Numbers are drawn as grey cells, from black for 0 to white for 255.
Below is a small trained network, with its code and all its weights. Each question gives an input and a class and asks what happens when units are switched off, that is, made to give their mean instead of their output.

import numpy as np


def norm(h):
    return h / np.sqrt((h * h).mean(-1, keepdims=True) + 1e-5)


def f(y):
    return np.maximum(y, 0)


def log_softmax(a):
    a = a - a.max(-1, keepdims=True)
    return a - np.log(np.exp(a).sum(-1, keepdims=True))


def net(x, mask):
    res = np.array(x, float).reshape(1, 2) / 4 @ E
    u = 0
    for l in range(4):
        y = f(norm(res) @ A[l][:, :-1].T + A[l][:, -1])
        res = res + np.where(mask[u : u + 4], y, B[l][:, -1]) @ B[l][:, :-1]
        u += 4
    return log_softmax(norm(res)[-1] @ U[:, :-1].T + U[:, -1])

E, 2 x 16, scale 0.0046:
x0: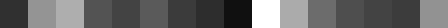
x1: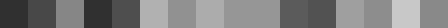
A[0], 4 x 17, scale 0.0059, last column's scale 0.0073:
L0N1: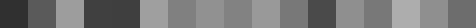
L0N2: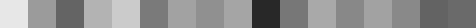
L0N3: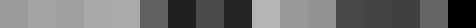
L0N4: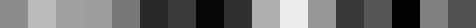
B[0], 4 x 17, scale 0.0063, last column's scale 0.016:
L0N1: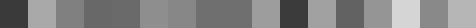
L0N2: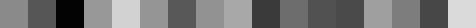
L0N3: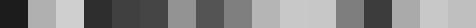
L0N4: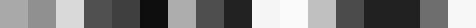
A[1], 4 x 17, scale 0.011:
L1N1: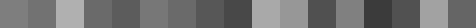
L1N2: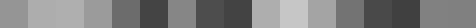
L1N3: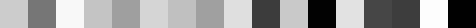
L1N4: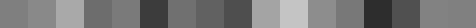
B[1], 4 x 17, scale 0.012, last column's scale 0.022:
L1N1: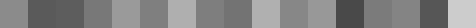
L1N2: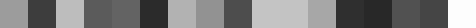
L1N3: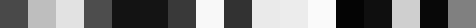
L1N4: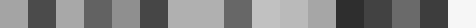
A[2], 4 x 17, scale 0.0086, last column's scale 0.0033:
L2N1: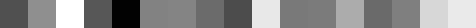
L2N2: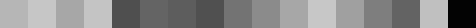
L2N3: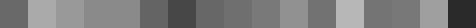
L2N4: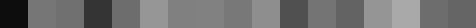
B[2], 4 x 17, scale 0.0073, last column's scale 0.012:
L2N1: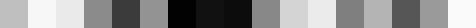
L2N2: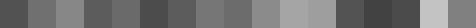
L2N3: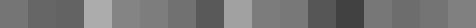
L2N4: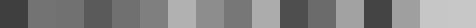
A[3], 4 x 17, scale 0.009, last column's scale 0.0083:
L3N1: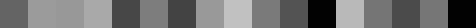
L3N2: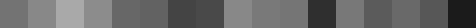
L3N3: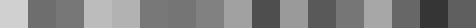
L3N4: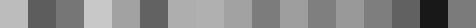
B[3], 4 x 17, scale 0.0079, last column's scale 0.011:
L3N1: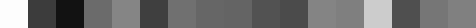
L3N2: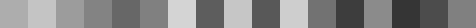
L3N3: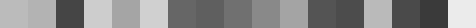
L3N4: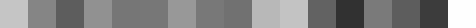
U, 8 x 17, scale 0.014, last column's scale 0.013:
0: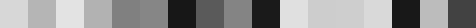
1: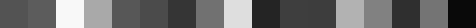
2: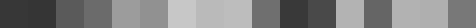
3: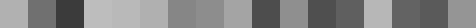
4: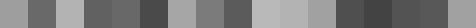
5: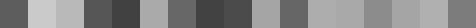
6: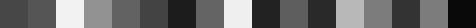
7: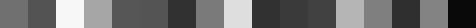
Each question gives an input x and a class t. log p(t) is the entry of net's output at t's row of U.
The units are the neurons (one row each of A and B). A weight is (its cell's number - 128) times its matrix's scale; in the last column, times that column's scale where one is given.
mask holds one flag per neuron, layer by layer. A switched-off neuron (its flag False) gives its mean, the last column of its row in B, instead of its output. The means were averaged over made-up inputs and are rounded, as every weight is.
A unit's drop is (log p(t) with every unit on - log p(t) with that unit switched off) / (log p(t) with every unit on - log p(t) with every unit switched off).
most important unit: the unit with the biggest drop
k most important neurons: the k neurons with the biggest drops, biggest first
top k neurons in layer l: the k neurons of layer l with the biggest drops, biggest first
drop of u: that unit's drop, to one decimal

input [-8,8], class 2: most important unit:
L1N2
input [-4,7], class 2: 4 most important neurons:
L1N2, L0N4, L0N3, L1N4
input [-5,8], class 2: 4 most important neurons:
L0N4, L1N2, L0N3, L1N4
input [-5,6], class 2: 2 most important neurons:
L0N4, L1N2
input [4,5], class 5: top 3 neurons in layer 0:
L0N1, L0N4, L0N3
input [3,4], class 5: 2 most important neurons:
L0N4, L0N1
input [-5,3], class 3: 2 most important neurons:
L0N3, L0N4
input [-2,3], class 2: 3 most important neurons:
L1N2, L0N4, L0N3
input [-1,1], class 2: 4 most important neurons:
L1N2, L0N4, L1N4, L2N1
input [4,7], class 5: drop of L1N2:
0.1
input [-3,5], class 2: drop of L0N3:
0.8
